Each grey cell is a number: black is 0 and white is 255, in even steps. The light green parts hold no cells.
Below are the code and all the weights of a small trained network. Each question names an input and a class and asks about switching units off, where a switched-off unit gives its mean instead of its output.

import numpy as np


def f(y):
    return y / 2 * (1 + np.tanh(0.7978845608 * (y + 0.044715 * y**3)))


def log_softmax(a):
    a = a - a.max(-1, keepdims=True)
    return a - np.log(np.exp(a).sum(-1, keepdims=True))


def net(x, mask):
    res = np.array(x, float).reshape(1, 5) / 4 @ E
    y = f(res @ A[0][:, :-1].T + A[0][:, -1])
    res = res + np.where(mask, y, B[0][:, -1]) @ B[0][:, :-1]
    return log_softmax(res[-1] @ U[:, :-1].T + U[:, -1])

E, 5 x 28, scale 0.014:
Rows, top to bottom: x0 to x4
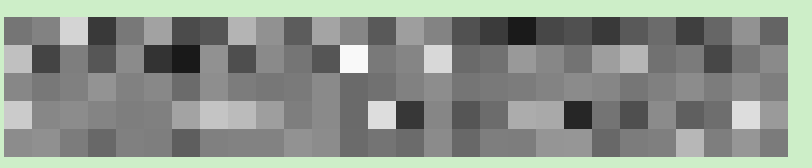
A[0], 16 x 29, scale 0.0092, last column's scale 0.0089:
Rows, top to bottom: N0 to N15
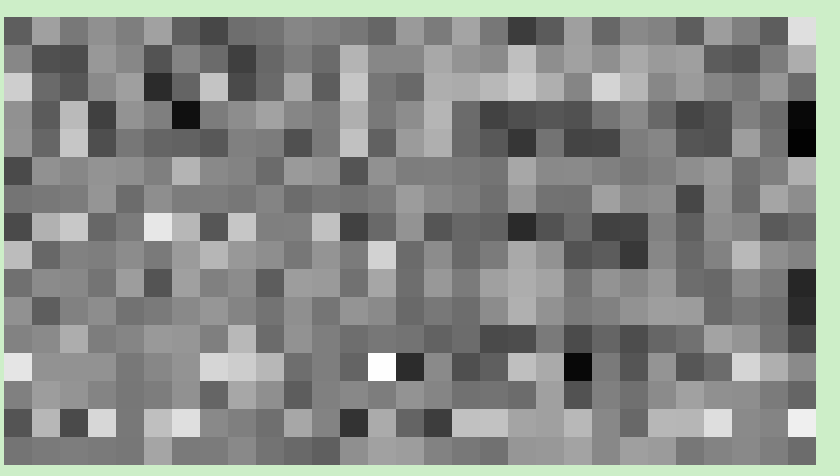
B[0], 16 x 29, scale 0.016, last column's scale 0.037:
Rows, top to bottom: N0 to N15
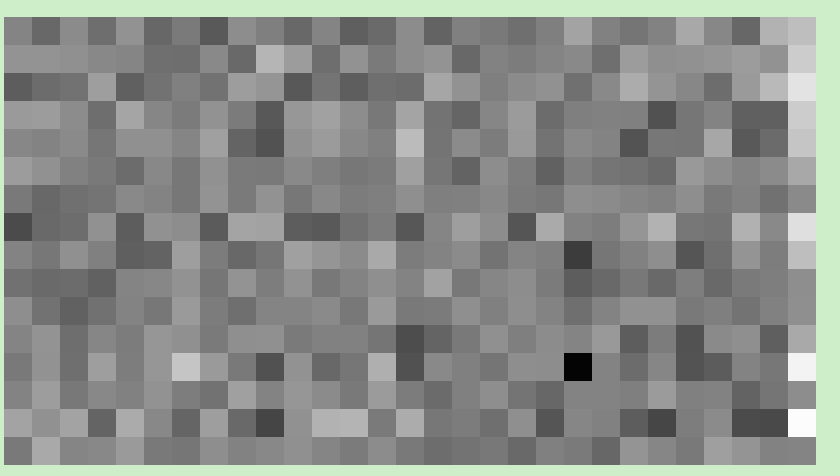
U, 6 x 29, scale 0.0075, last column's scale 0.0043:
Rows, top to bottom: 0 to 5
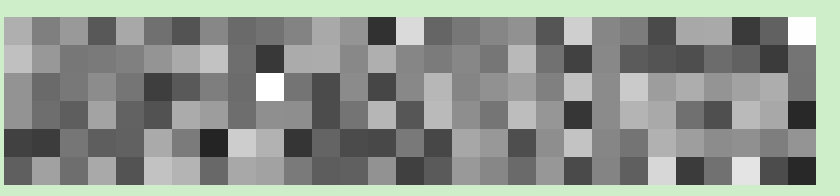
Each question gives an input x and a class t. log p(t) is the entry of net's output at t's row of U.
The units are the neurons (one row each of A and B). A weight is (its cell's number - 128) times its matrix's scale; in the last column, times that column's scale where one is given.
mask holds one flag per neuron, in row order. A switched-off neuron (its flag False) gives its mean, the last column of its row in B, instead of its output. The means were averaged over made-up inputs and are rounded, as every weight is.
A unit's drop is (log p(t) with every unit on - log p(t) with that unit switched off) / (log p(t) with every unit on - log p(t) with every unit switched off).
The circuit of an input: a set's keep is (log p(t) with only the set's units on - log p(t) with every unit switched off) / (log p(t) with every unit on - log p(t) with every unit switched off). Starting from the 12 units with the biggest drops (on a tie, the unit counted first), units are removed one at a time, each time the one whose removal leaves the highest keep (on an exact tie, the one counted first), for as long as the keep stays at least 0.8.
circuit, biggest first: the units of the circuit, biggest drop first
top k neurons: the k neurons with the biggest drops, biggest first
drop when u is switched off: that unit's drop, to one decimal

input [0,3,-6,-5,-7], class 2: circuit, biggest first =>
(N14 N12)
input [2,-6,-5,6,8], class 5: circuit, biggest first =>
(N7)
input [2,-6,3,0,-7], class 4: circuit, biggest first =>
(N7 N12)
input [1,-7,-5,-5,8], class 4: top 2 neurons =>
(N7 N3)
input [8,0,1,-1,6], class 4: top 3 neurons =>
(N7 N14 N12)
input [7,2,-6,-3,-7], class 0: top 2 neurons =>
(N12 N3)
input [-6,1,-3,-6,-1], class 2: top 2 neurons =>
(N2 N1)
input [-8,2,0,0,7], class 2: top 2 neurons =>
(N12 N2)
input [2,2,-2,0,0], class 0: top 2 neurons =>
(N12 N8)
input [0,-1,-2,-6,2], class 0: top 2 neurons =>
(N7 N2)
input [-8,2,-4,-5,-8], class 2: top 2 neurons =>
(N2 N12)
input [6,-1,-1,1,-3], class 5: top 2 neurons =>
(N7 N14)
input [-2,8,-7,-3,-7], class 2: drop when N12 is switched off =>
0.2
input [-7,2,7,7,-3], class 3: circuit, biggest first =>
(N2)
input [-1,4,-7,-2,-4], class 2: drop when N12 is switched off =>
0.4
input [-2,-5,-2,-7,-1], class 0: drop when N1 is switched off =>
0.0
